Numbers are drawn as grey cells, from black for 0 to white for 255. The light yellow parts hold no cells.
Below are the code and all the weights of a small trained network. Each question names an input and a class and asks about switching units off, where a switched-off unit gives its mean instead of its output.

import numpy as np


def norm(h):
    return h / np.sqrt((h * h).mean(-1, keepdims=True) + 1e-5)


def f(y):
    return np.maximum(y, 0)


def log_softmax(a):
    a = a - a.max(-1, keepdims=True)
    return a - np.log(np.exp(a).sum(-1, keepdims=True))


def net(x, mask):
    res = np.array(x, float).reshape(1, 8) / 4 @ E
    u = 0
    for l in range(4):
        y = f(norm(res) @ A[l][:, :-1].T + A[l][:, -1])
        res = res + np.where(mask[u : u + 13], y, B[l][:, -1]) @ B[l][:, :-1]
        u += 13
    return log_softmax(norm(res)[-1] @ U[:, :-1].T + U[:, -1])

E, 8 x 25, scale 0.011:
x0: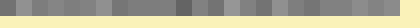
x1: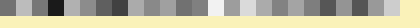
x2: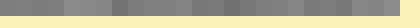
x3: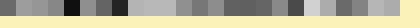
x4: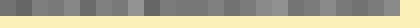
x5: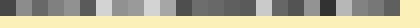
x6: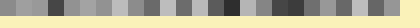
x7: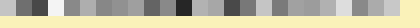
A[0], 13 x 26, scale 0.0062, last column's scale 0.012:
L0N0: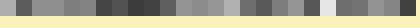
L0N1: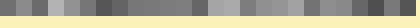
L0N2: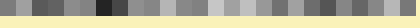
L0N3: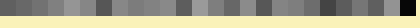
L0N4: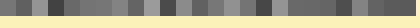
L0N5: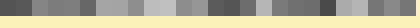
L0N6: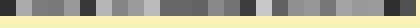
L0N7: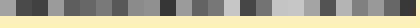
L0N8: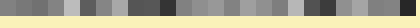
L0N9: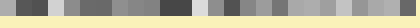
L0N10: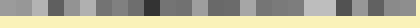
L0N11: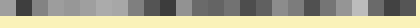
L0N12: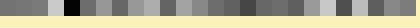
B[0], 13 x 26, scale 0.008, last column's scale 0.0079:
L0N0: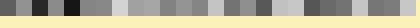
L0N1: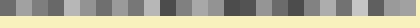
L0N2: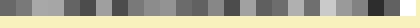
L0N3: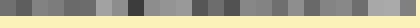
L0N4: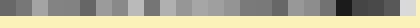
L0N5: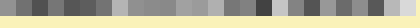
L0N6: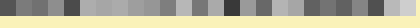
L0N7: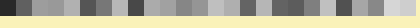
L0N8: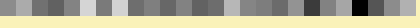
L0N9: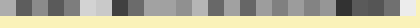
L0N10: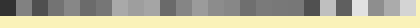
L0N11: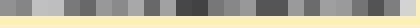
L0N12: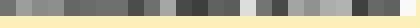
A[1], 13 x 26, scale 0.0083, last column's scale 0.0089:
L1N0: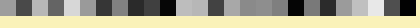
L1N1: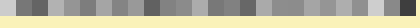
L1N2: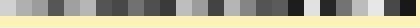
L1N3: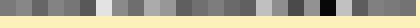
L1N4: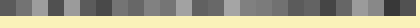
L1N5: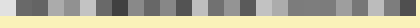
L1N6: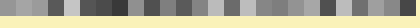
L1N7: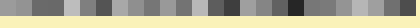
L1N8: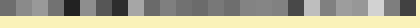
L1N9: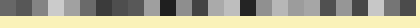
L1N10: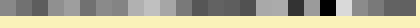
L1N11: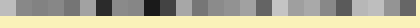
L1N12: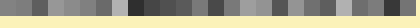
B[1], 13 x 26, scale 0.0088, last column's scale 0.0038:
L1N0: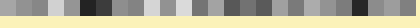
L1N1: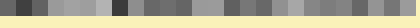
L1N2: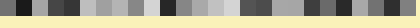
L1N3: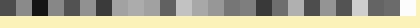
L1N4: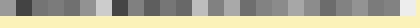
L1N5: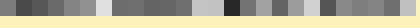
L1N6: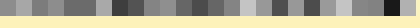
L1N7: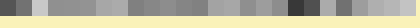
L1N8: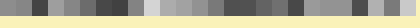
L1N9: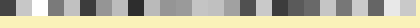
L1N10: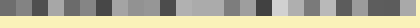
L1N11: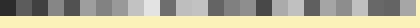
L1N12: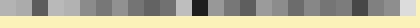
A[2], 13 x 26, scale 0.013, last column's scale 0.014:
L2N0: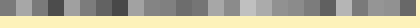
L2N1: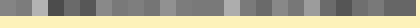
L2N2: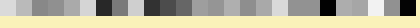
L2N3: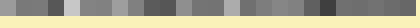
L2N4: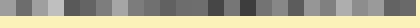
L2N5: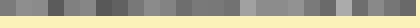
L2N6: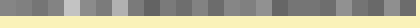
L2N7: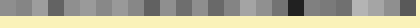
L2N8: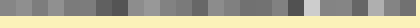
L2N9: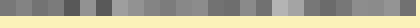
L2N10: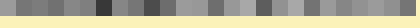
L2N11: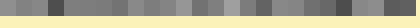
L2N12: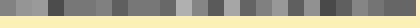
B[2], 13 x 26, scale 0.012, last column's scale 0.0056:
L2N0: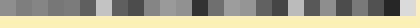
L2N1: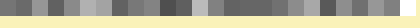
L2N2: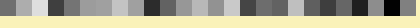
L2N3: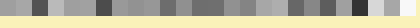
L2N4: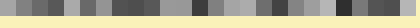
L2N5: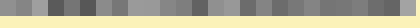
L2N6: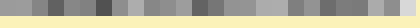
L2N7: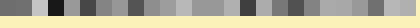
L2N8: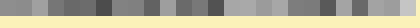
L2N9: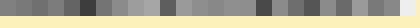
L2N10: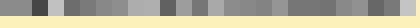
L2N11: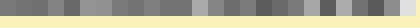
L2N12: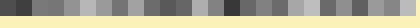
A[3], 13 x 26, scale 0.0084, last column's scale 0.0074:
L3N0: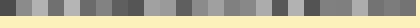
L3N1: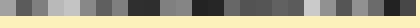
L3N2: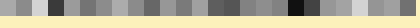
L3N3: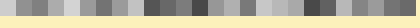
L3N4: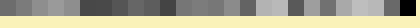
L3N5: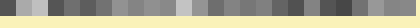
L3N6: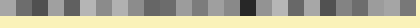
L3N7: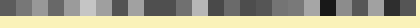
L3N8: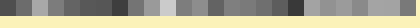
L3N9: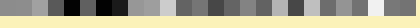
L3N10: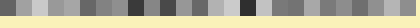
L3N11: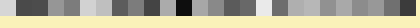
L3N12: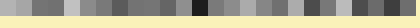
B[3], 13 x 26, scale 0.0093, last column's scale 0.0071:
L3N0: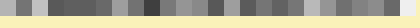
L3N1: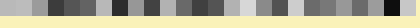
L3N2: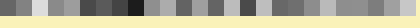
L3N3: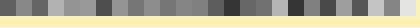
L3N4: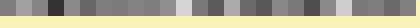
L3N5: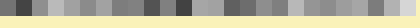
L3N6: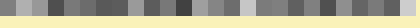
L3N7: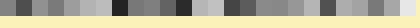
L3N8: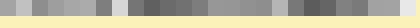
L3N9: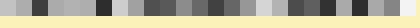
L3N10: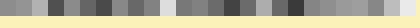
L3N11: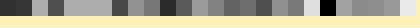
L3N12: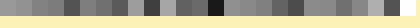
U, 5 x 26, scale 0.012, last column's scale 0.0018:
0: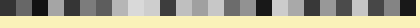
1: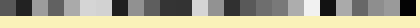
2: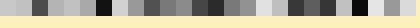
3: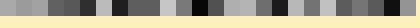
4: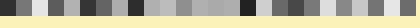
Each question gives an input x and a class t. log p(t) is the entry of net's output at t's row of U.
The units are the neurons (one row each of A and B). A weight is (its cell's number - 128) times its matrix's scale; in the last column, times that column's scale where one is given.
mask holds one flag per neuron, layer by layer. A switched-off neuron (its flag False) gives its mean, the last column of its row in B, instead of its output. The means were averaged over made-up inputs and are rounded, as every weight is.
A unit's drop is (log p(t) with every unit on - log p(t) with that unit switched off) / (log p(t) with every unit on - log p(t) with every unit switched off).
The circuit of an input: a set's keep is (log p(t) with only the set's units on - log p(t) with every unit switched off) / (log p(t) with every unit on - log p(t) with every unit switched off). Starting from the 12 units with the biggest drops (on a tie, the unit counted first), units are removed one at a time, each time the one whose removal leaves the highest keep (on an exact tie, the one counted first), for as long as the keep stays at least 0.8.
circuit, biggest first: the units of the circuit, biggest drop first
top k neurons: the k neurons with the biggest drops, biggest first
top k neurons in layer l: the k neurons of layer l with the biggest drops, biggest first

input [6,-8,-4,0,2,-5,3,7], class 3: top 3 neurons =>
L0N12; L2N4; L3N1
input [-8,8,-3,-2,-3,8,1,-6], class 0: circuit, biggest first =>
L1N3
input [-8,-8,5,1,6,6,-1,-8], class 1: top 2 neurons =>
L0N4; L2N1
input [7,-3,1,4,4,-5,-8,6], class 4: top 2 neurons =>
L0N7; L1N9
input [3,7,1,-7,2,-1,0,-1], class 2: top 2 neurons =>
L0N8; L2N3
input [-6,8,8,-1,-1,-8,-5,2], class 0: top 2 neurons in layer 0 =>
L0N0; L0N12
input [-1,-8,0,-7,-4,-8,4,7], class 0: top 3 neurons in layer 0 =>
L0N0; L0N10; L0N2
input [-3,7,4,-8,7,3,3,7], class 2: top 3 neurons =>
L0N8; L2N6; L3N3
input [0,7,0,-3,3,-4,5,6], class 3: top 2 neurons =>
L2N0; L0N2
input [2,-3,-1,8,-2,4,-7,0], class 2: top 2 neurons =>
L0N12; L3N9
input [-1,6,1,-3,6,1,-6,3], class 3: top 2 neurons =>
L0N2; L2N0
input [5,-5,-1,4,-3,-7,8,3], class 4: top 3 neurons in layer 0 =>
L0N10; L0N5; L0N6
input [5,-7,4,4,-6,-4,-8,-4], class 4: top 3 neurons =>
L0N7; L1N9; L0N2
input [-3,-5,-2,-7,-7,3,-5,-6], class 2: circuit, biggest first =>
L2N3
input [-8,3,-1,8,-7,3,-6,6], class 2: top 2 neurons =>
L2N8; L3N9
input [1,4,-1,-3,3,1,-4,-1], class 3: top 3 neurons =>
L0N2; L2N0; L3N12
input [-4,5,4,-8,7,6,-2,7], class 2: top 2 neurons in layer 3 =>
L3N3; L3N7
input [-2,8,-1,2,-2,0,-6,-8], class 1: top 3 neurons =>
L2N1; L0N12; L2N12
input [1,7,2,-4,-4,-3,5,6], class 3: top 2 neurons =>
L2N0; L0N2
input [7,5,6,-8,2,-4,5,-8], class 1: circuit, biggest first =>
L2N11
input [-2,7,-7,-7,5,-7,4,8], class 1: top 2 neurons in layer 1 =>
L1N5; L1N3
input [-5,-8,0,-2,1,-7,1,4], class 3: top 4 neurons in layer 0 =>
L0N11; L0N12; L0N5; L0N6
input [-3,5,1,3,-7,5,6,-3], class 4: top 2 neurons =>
L0N12; L0N0
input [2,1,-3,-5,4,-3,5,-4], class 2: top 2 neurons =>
L2N3; L0N8
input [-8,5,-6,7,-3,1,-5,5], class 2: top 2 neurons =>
L2N8; L3N9
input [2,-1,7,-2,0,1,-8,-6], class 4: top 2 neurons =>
L1N9; L0N7
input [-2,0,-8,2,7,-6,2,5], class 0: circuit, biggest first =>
L0N0
